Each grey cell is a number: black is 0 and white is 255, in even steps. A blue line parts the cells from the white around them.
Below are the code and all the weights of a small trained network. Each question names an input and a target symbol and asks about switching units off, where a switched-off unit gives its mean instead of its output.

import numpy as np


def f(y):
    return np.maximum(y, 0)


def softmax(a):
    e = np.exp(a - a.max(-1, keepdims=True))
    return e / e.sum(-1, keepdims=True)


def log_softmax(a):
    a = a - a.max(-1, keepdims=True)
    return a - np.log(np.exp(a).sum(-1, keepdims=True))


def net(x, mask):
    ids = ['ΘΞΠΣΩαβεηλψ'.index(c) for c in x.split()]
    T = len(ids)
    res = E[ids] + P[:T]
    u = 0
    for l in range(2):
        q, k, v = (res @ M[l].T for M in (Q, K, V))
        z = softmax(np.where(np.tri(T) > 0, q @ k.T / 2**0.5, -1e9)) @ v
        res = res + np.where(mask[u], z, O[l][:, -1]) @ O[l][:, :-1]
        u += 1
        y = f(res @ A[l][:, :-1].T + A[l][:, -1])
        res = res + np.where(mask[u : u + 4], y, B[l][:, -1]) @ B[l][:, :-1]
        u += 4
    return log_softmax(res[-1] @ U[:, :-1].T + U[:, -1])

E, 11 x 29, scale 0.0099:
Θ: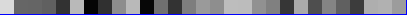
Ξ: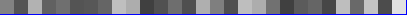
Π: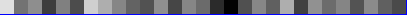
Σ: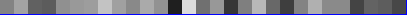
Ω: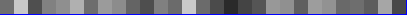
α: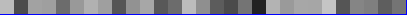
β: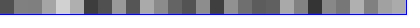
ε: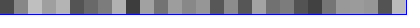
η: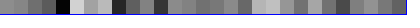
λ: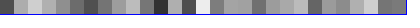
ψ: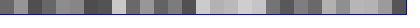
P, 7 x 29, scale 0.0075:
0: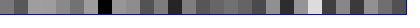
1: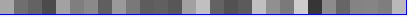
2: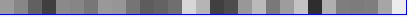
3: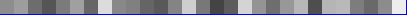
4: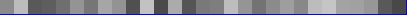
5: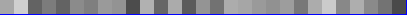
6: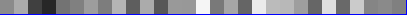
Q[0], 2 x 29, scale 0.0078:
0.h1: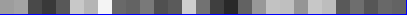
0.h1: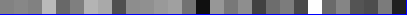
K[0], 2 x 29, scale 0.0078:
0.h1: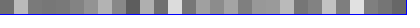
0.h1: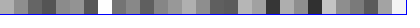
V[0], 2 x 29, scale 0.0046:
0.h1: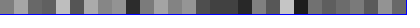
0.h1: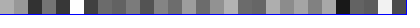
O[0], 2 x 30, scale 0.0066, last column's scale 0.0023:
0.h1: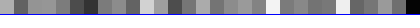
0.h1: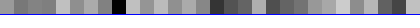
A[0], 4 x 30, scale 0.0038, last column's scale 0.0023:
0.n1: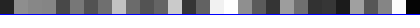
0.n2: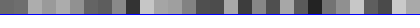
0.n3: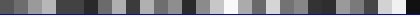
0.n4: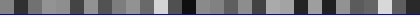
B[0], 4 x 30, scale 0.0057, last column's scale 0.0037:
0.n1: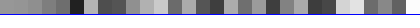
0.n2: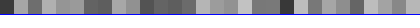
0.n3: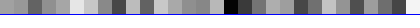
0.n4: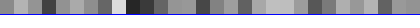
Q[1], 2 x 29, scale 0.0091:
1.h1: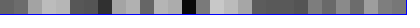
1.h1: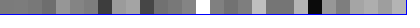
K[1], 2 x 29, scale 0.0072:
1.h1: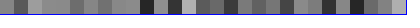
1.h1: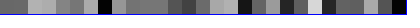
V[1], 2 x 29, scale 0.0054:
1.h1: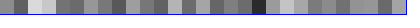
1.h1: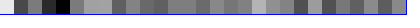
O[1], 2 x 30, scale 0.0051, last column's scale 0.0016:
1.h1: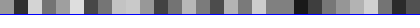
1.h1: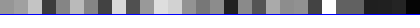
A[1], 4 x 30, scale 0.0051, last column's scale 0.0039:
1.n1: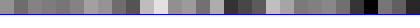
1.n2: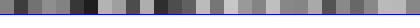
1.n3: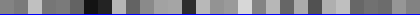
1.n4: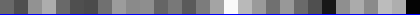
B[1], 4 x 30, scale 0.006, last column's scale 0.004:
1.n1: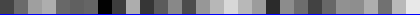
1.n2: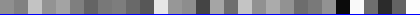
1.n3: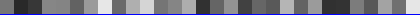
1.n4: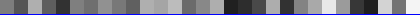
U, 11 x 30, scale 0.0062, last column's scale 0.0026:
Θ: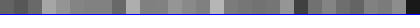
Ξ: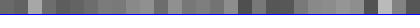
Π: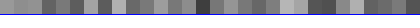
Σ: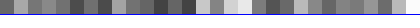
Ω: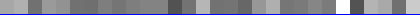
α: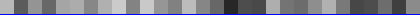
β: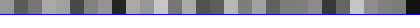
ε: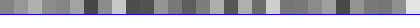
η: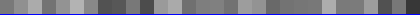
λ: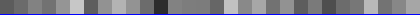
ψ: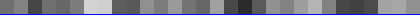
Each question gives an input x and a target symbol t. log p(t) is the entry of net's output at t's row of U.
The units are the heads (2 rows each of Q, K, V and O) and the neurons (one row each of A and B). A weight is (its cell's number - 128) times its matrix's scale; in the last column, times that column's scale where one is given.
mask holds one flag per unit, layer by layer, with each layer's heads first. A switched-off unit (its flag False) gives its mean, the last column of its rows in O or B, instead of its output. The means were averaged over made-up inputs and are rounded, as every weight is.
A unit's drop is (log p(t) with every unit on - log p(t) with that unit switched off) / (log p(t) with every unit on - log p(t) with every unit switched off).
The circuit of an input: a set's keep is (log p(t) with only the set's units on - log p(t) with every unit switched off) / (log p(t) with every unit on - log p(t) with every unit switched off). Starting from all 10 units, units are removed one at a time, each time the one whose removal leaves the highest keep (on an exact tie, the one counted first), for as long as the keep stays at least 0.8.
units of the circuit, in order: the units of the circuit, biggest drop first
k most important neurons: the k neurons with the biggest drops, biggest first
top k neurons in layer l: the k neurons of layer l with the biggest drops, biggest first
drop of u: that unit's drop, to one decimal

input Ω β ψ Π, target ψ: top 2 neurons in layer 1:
[1.n1 1.n2]
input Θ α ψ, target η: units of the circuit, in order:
[0.h1]
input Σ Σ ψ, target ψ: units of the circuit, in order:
[1.h1 1.n3]
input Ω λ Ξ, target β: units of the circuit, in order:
[0.h1 1.n3 0.n3]
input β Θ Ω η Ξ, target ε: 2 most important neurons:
[1.n2 1.n4]
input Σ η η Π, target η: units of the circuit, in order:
[1.h1 1.n1]
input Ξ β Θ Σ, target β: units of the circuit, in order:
[1.h1 0.n2]
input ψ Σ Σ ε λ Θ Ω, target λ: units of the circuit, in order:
[1.h1 0.h1]
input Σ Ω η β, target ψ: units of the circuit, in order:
[1.h1 1.n3 0.h1]
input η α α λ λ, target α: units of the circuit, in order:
[1.h1 1.n3]
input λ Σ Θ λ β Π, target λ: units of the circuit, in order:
[1.h1 0.h1 0.n1]
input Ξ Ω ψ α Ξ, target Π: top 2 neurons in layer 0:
[0.n1 0.n3]
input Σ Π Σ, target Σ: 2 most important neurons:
[1.n1 1.n4]
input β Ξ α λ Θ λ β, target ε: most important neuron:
[1.n2]
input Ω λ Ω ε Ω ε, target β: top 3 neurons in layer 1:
[1.n3 1.n2 1.n4]
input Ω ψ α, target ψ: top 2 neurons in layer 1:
[1.n1 1.n2]
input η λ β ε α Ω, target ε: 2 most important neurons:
[1.n2 0.n1]
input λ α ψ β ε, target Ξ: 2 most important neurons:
[1.n4 0.n1]
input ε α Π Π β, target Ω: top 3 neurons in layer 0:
[0.n3 0.n1 0.n2]
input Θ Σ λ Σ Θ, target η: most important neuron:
[1.n3]
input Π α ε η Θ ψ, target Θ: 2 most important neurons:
[1.n1 1.n3]
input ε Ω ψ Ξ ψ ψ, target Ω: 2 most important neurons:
[0.n3 0.n1]
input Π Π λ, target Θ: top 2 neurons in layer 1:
[1.n1 1.n3]
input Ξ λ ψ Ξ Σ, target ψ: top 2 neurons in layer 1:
[1.n1 1.n2]
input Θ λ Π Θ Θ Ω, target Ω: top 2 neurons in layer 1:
[1.n2 1.n3]
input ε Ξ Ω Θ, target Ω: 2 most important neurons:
[0.n3 0.n1]
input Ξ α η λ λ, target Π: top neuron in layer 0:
[0.n1]
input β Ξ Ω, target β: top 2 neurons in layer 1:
[1.n2 1.n4]
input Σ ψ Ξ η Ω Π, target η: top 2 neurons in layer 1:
[1.n1 1.n3]
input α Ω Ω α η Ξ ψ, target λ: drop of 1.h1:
0.5
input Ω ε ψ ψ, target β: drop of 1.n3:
0.4
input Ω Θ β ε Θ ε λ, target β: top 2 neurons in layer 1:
[1.n3 1.n2]
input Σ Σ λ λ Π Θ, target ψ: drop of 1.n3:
0.4
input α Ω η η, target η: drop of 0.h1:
0.2
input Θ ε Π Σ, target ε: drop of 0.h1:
1.0
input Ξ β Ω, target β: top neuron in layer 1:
[1.n2]
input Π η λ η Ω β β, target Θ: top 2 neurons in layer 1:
[1.n1 1.n3]
